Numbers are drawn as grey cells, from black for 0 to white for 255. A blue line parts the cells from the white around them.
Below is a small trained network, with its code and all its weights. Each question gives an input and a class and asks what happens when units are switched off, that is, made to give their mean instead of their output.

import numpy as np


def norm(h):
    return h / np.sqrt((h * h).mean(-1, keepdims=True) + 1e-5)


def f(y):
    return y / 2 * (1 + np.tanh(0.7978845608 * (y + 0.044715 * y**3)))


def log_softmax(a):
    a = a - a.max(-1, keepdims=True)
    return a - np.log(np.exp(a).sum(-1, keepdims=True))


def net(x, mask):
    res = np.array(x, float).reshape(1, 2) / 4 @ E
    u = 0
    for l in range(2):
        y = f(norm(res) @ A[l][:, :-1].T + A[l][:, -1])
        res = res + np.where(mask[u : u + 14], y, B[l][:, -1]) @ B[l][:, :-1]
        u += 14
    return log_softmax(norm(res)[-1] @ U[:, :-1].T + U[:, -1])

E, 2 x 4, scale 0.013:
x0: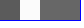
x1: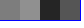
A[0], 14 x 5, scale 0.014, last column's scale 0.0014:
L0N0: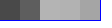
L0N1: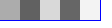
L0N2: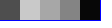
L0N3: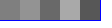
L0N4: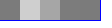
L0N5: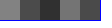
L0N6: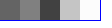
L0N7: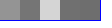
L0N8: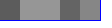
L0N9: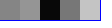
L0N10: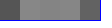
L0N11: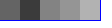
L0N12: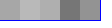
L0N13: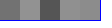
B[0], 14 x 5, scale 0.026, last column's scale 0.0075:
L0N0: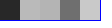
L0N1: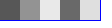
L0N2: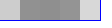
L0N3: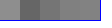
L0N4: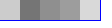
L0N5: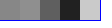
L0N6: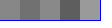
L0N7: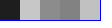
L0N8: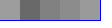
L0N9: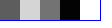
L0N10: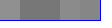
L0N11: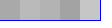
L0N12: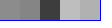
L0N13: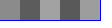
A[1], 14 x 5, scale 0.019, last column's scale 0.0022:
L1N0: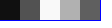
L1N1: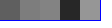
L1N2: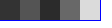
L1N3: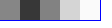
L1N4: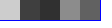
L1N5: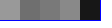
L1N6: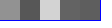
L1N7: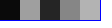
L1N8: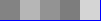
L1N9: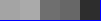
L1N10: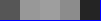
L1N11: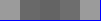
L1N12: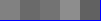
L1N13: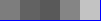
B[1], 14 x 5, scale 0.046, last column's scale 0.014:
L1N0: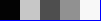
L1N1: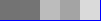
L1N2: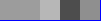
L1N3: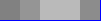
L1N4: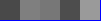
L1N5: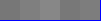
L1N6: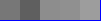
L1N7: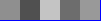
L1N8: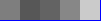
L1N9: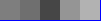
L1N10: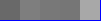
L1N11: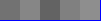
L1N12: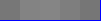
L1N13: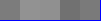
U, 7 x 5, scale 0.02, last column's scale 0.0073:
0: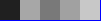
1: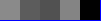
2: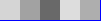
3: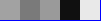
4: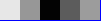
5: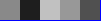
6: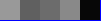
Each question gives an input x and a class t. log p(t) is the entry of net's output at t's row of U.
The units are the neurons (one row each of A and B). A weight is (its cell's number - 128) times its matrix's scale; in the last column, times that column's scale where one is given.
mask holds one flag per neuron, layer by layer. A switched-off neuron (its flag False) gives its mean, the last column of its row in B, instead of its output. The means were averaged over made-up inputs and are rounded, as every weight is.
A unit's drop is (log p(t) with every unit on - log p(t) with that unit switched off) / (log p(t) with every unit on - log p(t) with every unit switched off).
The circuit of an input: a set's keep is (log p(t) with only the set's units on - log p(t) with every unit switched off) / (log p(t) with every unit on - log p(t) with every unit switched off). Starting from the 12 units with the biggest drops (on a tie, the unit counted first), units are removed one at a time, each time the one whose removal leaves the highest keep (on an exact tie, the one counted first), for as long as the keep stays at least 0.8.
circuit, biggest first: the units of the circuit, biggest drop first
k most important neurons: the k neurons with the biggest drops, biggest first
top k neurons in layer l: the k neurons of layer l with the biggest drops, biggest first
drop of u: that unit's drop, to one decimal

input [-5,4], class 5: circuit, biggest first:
L1N0
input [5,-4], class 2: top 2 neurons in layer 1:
L1N0, L1N3
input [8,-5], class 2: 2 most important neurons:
L0N9, L1N0
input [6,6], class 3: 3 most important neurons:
L0N9, L1N0, L0N11
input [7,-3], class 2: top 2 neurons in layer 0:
L0N9, L0N5
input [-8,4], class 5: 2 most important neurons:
L0N5, L1N0
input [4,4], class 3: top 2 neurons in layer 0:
L0N9, L0N11
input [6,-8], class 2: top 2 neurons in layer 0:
L0N2, L0N4
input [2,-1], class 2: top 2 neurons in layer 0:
L0N9, L0N2
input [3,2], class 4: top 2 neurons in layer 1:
L1N0, L1N9
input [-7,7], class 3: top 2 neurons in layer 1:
L1N0, L1N1
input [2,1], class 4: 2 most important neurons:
L1N0, L0N1
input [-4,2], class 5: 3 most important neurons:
L0N5, L1N0, L0N7
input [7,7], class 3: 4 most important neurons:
L0N9, L1N0, L0N11, L1N1
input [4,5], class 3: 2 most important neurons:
L0N9, L1N0
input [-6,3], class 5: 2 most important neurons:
L0N5, L1N0
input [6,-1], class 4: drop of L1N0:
0.2
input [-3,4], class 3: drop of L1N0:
0.3
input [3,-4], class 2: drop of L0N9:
0.1
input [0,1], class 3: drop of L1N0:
0.1
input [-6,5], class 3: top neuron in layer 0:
L0N5
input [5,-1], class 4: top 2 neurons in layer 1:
L1N0, L1N4
